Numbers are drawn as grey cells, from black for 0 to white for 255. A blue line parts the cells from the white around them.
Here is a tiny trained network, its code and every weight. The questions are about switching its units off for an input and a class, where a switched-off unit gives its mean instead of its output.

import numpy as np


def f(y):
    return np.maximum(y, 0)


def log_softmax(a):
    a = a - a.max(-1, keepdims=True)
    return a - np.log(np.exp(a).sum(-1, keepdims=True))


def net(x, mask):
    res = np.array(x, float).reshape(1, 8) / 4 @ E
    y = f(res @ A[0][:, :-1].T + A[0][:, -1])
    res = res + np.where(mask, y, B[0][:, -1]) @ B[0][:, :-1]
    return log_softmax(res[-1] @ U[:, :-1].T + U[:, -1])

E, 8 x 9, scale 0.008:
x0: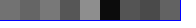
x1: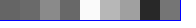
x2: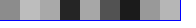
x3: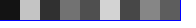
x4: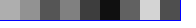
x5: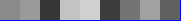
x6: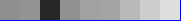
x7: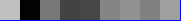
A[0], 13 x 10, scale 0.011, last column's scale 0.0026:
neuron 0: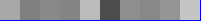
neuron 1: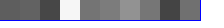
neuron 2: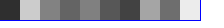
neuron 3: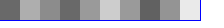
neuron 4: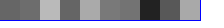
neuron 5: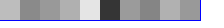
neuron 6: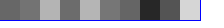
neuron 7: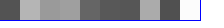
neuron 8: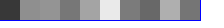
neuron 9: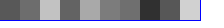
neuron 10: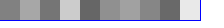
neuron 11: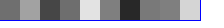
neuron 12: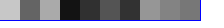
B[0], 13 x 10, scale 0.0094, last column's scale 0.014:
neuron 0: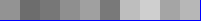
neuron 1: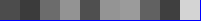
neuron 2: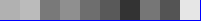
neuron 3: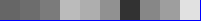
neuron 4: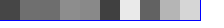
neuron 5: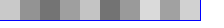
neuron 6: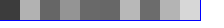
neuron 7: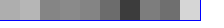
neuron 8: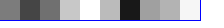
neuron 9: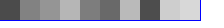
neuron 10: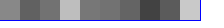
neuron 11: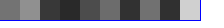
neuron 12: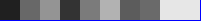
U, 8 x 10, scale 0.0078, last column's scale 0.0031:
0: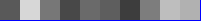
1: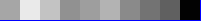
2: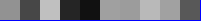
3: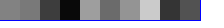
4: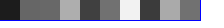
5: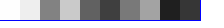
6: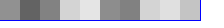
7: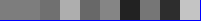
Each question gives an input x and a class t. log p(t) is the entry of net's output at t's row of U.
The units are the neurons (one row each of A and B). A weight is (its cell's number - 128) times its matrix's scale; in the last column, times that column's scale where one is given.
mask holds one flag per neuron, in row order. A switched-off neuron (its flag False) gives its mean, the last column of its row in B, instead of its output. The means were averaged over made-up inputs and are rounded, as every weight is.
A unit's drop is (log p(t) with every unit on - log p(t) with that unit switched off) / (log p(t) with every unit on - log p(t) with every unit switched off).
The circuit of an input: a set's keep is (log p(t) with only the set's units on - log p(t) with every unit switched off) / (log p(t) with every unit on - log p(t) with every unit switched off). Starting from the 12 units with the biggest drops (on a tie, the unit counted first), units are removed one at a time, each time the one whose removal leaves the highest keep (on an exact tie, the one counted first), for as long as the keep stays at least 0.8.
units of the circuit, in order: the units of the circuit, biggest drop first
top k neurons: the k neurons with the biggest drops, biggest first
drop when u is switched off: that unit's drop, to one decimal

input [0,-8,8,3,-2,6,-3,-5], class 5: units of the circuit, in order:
(neuron 2)
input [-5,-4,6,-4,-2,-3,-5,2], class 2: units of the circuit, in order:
(neuron 8; neuron 2; neuron 3)
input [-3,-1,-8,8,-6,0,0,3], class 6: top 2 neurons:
(neuron 8; neuron 11)
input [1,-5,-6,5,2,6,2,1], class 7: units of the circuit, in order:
(neuron 1; neuron 4)
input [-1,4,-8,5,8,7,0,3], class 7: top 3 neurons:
(neuron 4; neuron 9; neuron 6)
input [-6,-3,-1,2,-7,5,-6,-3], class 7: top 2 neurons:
(neuron 5; neuron 0)
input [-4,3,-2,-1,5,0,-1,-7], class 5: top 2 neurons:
(neuron 12; neuron 8)
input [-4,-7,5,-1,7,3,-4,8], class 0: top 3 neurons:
(neuron 12; neuron 7; neuron 1)
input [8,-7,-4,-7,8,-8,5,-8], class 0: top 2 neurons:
(neuron 12; neuron 8)
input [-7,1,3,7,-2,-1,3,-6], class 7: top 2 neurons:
(neuron 11; neuron 2)
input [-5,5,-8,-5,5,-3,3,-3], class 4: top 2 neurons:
(neuron 8; neuron 1)
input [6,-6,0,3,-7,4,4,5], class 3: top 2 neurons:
(neuron 9; neuron 8)
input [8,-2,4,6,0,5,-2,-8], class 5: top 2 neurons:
(neuron 2; neuron 12)
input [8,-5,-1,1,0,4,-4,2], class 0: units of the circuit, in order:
(neuron 12)
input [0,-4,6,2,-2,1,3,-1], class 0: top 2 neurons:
(neuron 1; neuron 10)
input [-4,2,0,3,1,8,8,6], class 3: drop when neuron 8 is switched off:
0.3
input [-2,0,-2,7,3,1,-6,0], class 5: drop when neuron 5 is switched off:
-0.2
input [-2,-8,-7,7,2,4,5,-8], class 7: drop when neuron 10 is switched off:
0.2
